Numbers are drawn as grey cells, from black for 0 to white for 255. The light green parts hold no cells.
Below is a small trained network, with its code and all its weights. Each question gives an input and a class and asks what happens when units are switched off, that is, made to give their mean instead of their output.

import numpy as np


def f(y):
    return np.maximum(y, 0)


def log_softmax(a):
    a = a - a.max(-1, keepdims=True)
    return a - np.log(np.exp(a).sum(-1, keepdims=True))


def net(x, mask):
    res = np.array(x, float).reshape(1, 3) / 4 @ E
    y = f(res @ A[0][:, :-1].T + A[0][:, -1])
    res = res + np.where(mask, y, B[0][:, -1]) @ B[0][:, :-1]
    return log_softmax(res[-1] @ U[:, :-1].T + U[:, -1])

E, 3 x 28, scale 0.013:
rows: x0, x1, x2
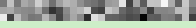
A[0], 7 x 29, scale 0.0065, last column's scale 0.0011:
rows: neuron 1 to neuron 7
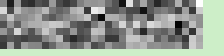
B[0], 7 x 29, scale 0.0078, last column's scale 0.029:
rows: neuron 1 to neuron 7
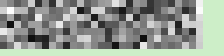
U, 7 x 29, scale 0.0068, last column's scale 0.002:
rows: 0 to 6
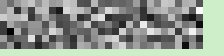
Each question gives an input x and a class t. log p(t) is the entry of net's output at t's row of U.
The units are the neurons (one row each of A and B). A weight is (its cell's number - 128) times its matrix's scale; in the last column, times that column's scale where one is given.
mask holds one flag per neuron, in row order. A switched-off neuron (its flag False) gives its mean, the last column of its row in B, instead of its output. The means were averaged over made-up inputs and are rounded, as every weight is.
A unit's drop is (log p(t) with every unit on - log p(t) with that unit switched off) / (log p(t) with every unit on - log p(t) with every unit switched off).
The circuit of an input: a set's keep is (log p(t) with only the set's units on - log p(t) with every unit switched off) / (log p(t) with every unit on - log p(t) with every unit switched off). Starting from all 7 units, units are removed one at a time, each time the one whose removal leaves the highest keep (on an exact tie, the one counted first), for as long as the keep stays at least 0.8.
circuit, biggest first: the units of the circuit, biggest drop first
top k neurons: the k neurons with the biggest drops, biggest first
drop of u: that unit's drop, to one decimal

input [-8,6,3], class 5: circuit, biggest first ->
neuron 1
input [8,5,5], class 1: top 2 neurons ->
neuron 3; neuron 7
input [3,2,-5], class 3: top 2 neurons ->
neuron 3; neuron 7
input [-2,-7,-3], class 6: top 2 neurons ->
neuron 6; neuron 1
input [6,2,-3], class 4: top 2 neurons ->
neuron 4; neuron 2
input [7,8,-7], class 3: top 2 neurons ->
neuron 7; neuron 6
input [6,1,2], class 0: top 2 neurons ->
neuron 4; neuron 6
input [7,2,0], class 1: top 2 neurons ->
neuron 3; neuron 7
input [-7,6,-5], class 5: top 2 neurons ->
neuron 1; neuron 5
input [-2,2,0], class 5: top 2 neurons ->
neuron 2; neuron 6
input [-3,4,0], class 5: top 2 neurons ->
neuron 2; neuron 6
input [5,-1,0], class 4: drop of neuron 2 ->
0.3
